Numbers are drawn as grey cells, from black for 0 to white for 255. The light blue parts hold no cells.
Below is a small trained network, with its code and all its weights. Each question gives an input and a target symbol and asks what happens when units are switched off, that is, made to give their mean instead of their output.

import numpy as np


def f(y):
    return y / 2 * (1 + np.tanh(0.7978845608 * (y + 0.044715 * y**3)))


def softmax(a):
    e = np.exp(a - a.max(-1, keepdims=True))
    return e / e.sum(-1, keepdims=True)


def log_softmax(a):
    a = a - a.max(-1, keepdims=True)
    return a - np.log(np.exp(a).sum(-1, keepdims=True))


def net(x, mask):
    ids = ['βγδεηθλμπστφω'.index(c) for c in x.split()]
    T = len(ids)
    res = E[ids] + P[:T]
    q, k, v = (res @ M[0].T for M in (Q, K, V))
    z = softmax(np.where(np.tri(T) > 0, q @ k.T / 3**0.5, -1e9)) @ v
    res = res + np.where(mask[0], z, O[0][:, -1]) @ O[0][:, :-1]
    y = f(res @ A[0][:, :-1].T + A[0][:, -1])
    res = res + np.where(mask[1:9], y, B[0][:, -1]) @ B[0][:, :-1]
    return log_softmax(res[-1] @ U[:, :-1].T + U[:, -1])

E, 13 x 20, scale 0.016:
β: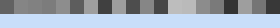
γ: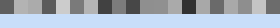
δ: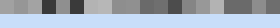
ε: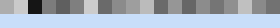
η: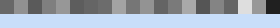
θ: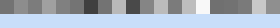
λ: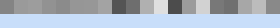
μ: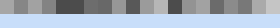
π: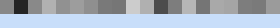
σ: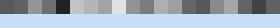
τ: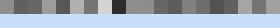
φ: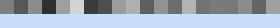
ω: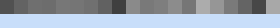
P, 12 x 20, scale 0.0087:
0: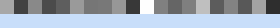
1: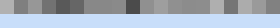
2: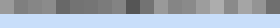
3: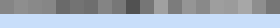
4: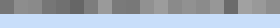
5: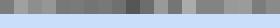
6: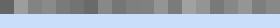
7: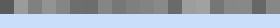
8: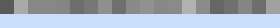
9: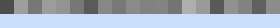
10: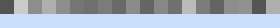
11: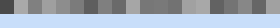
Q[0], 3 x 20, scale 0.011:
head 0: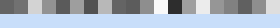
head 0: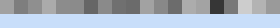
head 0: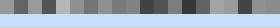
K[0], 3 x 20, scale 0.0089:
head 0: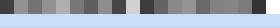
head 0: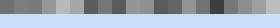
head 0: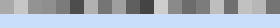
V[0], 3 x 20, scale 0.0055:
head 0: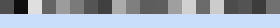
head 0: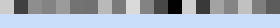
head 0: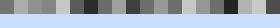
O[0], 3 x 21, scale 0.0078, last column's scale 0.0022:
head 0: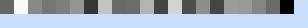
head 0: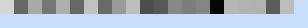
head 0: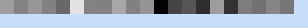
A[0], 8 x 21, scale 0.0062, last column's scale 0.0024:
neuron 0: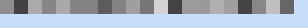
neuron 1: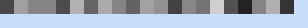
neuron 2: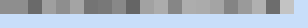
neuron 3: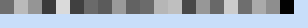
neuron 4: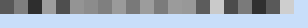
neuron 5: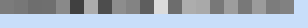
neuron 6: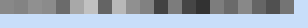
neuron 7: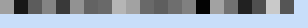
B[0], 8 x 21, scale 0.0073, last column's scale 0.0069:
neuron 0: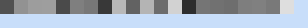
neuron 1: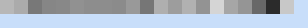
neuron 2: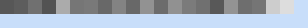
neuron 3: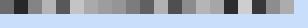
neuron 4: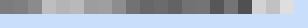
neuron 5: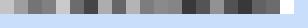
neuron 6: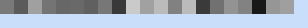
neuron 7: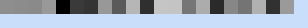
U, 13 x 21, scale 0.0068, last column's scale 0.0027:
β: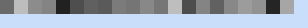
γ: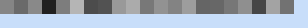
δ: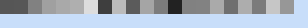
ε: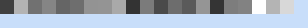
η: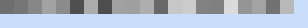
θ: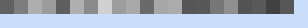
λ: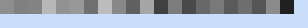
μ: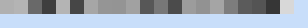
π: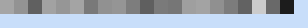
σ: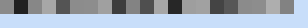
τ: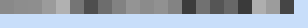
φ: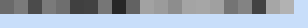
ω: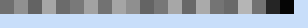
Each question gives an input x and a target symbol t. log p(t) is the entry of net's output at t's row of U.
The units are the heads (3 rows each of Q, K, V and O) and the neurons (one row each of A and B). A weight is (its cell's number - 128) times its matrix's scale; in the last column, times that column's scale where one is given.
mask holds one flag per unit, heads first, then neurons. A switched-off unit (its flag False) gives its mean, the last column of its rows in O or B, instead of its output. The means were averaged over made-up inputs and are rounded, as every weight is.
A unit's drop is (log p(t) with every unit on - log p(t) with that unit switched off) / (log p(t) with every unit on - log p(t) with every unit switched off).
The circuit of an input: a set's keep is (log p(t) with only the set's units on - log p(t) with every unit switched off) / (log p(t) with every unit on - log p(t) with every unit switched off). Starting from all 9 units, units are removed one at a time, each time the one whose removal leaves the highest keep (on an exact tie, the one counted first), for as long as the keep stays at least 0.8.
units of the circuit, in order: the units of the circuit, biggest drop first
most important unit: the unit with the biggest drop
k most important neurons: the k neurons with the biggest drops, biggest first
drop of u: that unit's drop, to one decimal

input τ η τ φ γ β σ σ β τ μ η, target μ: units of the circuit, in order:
(head 0; neuron 5; neuron 0)
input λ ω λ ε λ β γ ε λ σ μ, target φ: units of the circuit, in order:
(head 0; neuron 4)
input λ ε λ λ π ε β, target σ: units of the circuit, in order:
(head 0; neuron 7; neuron 4; neuron 6)
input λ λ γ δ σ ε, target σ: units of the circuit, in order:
(head 0; neuron 7; neuron 6; neuron 4)
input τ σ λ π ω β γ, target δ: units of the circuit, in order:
(neuron 3)
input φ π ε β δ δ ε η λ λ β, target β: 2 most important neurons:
(neuron 4; neuron 2)
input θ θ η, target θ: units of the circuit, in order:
(head 0; neuron 7; neuron 6; neuron 1)
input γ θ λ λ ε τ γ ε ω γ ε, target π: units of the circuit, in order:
(head 0; neuron 4; neuron 1; neuron 7)
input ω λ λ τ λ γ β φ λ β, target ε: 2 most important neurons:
(neuron 4; neuron 5)
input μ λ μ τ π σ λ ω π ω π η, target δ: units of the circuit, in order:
(head 0; neuron 5)
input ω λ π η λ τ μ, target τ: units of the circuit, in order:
(neuron 5; head 0; neuron 0)
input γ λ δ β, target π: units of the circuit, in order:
(neuron 4; head 0; neuron 1; neuron 7)
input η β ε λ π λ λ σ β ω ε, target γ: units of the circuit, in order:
(neuron 6; head 0)
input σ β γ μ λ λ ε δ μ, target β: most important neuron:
(neuron 7)
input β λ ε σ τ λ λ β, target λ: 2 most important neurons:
(neuron 4; neuron 6)
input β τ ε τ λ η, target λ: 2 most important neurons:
(neuron 4; neuron 6)
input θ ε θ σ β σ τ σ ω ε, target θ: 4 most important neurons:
(neuron 7; neuron 6; neuron 1; neuron 4)
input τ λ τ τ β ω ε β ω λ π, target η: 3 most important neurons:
(neuron 5; neuron 3; neuron 4)
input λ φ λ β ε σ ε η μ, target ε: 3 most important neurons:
(neuron 5; neuron 1; neuron 6)
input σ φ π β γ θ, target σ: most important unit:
neuron 3
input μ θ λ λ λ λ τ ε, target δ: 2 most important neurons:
(neuron 5; neuron 4)
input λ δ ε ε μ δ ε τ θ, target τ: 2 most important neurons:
(neuron 5; neuron 0)
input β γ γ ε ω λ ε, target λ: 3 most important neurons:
(neuron 4; neuron 6; neuron 7)
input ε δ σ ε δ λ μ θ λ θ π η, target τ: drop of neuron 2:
0.0
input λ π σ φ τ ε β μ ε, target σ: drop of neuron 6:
0.2
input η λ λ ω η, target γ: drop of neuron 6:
1.0
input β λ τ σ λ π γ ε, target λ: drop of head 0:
1.1
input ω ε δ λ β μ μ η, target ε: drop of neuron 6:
0.1
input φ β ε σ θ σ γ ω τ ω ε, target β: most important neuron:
(neuron 4)
